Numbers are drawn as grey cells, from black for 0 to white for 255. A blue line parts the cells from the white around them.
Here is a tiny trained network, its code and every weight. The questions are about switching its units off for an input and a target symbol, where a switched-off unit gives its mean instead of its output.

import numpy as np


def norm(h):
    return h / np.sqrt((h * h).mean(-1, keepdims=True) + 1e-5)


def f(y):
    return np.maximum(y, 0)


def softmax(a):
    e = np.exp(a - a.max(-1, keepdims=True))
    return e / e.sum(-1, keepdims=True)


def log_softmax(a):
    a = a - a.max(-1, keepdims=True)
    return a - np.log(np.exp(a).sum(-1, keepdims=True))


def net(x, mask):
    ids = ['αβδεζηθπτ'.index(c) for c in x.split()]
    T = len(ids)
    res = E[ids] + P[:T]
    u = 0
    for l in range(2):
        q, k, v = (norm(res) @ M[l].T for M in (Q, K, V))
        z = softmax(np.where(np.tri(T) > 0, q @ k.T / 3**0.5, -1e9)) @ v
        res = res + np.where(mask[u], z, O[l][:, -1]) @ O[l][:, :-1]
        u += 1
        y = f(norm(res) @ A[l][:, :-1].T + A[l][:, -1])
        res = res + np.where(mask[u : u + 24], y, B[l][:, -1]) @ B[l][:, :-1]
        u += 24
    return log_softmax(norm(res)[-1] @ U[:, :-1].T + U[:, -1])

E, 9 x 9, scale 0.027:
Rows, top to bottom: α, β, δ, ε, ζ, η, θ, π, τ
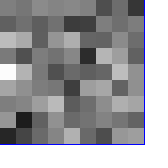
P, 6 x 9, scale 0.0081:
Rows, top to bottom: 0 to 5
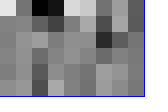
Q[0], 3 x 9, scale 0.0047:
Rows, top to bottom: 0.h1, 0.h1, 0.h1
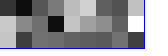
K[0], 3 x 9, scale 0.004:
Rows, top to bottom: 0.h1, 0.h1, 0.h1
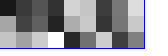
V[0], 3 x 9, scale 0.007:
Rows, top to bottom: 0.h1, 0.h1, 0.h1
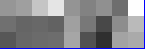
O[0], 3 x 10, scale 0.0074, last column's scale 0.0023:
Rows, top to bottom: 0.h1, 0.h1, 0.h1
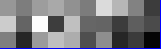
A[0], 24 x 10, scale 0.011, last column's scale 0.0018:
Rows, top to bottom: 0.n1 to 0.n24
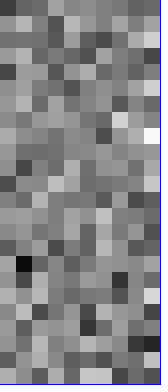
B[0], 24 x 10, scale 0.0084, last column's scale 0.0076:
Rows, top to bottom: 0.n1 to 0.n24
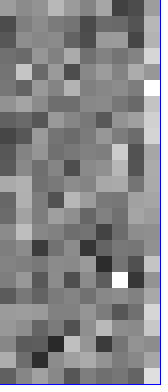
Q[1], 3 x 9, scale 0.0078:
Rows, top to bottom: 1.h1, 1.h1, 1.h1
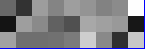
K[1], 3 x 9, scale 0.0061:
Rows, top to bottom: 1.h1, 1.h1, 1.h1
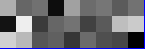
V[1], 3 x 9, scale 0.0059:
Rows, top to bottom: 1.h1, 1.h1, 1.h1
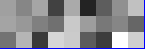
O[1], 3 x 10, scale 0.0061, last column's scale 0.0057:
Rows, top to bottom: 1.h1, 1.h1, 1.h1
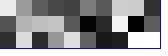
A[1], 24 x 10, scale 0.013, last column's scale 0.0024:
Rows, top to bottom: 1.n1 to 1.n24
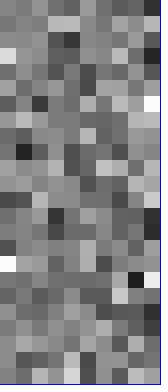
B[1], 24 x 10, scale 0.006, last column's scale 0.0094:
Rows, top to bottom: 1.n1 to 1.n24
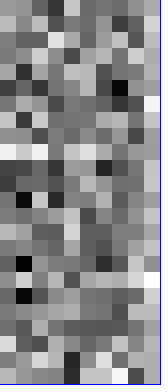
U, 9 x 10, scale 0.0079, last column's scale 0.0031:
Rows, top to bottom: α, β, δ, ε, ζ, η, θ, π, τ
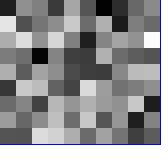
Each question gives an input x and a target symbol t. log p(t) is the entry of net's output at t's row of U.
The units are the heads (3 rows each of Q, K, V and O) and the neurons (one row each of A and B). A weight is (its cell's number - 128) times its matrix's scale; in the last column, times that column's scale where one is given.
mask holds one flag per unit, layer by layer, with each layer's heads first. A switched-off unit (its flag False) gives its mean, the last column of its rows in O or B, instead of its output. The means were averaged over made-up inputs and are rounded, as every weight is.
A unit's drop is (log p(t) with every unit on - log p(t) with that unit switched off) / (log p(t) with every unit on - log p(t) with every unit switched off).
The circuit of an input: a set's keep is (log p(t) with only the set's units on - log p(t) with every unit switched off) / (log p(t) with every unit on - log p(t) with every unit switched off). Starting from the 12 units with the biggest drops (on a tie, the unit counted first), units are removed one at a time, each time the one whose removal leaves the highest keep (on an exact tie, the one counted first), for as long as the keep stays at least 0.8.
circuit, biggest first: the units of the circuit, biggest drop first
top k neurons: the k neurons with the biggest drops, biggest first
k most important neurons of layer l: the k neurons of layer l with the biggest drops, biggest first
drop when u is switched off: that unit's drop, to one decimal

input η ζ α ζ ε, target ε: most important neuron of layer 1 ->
1.n18
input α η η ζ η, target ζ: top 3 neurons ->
0.n8, 0.n2, 0.n3
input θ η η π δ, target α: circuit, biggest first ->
1.h1, 1.n18
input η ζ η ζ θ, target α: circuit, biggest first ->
1.n11, 1.n18
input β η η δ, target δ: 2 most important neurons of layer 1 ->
1.n18, 1.n12
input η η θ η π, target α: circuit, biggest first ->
1.h1, 0.n17
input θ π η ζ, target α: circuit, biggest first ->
1.h1, 0.n2
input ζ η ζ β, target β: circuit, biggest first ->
1.n10, 1.h1
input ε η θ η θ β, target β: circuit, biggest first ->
1.n10, 1.n11, 1.n5
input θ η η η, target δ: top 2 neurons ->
0.n8, 0.n14
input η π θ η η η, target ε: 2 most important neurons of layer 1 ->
1.n22, 1.n18
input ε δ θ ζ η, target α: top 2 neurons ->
0.n24, 1.n18
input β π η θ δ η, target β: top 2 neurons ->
1.n22, 1.n18
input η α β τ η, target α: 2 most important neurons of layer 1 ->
1.n11, 1.n1
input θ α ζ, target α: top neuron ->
0.n8
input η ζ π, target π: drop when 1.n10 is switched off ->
0.1
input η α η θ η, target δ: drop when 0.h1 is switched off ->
1.5
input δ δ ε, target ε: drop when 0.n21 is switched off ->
0.2
